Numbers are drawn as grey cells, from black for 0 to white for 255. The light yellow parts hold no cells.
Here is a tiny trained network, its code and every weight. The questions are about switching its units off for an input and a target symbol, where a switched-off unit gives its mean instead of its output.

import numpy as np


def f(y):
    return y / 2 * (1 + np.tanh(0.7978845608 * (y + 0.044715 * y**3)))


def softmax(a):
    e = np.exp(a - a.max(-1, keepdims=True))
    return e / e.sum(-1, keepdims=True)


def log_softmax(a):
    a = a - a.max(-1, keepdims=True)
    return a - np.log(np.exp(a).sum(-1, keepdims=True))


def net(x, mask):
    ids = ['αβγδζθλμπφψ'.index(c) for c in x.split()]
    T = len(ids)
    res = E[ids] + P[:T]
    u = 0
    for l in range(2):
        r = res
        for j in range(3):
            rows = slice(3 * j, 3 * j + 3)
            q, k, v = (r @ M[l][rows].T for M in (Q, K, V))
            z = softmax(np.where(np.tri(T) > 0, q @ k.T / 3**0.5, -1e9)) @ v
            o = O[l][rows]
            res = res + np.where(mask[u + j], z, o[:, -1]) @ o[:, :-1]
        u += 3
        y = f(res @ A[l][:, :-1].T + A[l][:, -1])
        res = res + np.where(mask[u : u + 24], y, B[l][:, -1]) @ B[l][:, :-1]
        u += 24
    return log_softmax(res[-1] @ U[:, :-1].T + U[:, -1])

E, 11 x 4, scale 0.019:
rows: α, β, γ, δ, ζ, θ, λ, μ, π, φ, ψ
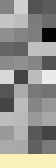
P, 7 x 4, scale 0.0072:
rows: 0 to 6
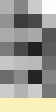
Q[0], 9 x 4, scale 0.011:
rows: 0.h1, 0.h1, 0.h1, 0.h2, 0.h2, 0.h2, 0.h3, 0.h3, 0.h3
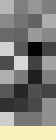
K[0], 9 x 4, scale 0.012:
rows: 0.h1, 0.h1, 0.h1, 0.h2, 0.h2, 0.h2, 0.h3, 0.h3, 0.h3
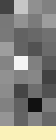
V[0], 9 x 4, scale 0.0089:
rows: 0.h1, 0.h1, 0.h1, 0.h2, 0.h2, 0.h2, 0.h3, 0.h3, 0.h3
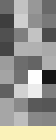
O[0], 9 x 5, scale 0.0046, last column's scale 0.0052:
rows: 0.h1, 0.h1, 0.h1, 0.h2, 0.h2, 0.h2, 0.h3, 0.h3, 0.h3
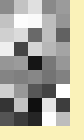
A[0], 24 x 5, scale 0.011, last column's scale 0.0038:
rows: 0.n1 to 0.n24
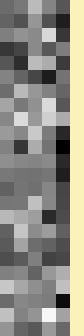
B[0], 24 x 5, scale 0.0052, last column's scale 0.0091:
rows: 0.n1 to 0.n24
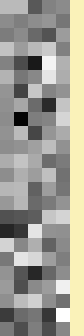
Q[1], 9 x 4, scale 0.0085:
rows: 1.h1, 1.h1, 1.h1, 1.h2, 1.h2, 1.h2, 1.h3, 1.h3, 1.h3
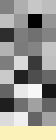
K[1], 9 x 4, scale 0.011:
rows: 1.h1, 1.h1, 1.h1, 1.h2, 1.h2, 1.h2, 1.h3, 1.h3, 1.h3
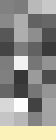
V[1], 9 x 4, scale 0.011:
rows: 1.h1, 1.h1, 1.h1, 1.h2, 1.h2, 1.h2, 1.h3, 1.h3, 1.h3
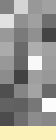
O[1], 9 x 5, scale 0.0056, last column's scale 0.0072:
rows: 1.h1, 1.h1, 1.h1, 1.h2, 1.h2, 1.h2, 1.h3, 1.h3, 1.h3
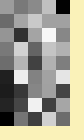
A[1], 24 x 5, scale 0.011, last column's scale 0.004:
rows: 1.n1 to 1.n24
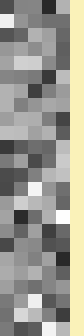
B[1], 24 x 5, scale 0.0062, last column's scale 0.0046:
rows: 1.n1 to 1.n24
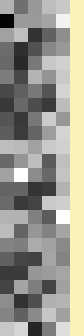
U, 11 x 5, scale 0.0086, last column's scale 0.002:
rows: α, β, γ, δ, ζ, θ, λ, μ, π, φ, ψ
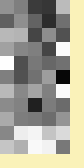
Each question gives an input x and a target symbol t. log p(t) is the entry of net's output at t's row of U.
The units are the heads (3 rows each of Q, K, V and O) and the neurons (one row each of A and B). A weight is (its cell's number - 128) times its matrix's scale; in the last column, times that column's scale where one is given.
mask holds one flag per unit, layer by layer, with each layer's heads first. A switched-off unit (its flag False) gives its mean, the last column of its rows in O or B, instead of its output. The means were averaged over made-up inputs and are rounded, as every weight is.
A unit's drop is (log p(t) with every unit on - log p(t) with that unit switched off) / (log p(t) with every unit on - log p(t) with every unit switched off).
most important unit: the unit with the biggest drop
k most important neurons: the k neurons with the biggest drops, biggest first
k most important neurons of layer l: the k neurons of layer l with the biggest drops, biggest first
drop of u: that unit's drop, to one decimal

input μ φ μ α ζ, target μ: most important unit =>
0.h1
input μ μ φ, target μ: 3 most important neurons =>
[0.n16, 0.n23, 0.n8]
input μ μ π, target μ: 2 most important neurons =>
[0.n23, 0.n9]
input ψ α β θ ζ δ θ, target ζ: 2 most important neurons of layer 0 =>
[0.n23, 0.n8]
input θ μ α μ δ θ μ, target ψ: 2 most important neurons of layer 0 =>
[0.n5, 0.n11]
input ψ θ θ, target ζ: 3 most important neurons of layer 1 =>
[1.n2, 1.n17, 1.n1]
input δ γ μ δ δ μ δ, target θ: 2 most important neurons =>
[0.n1, 0.n15]
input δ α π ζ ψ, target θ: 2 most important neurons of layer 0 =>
[0.n23, 0.n5]
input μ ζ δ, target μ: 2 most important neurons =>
[0.n23, 0.n5]
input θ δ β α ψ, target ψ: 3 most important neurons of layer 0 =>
[0.n5, 0.n6, 0.n10]
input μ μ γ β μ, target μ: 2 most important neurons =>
[0.n9, 1.n14]
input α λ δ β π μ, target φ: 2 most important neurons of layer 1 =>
[1.n11, 1.n13]
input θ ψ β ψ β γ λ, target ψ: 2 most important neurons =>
[1.n1, 1.n18]
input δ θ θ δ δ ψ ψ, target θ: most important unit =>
0.h3
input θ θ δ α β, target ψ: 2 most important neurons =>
[0.n5, 1.n1]
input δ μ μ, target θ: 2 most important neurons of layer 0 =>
[0.n5, 0.n1]
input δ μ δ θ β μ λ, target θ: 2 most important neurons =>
[0.n5, 0.n23]
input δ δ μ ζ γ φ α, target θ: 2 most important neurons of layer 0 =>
[0.n23, 0.n5]
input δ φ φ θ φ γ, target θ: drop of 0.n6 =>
0.5
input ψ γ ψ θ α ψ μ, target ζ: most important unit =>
1.h2
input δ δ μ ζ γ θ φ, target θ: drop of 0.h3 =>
0.5
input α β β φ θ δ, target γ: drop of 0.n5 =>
0.6
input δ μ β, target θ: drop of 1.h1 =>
0.2
